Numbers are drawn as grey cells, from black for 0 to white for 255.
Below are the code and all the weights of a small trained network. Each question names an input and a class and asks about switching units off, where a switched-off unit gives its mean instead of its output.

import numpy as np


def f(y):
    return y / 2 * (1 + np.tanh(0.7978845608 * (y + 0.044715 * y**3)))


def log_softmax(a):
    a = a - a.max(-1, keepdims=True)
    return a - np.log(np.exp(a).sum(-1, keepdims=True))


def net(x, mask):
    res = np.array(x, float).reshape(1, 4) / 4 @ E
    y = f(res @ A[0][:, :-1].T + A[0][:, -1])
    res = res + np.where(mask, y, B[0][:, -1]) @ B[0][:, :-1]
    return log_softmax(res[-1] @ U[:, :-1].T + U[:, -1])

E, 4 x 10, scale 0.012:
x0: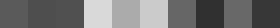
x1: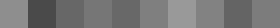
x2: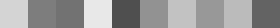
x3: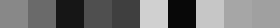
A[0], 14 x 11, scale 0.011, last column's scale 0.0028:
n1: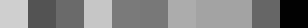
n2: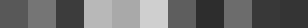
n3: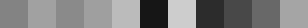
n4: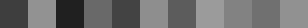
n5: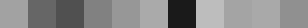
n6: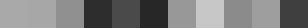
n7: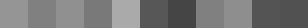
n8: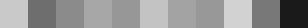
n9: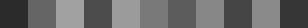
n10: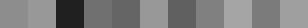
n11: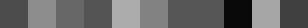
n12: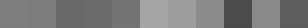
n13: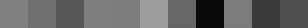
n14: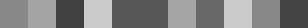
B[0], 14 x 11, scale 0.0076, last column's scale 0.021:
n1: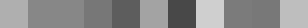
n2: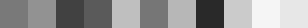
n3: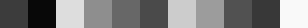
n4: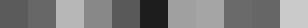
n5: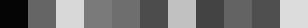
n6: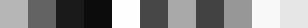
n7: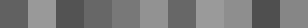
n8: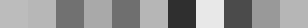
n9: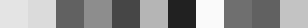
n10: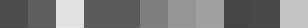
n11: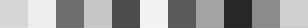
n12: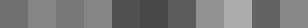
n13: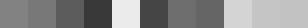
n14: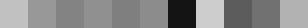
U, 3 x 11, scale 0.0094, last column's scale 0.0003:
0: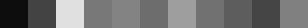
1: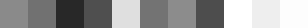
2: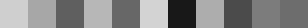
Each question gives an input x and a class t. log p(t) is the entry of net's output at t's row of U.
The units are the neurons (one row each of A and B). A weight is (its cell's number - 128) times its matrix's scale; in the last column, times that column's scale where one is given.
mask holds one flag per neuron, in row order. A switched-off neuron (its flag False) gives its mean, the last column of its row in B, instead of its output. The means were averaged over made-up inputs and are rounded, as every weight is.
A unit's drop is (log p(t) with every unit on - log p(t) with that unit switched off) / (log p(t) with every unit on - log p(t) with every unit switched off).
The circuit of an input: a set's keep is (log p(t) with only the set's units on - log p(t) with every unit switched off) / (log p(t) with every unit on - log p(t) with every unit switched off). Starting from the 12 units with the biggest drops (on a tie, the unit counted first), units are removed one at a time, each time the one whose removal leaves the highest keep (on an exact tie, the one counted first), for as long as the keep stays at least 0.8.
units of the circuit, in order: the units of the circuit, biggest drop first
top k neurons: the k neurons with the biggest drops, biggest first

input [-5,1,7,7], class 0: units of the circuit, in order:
(n5)
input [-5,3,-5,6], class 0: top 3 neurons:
(n5; n2; n4)
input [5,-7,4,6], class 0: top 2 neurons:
(n5; n10)
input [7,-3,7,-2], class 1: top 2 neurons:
(n2; n13)
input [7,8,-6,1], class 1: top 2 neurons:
(n2; n13)
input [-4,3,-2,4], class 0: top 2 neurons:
(n2; n5)
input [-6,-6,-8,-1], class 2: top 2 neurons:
(n9; n11)
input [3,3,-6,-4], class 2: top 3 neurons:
(n11; n9; n5)
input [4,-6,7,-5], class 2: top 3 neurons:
(n8; n14; n5)
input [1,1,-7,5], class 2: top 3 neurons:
(n11; n9; n3)
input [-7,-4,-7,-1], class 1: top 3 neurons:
(n6; n8; n14)
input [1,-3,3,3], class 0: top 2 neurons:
(n11; n9)
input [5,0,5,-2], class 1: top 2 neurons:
(n2; n11)
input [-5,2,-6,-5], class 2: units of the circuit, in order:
(n9)
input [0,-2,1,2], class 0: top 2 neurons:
(n6; n11)
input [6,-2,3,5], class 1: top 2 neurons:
(n2; n3)
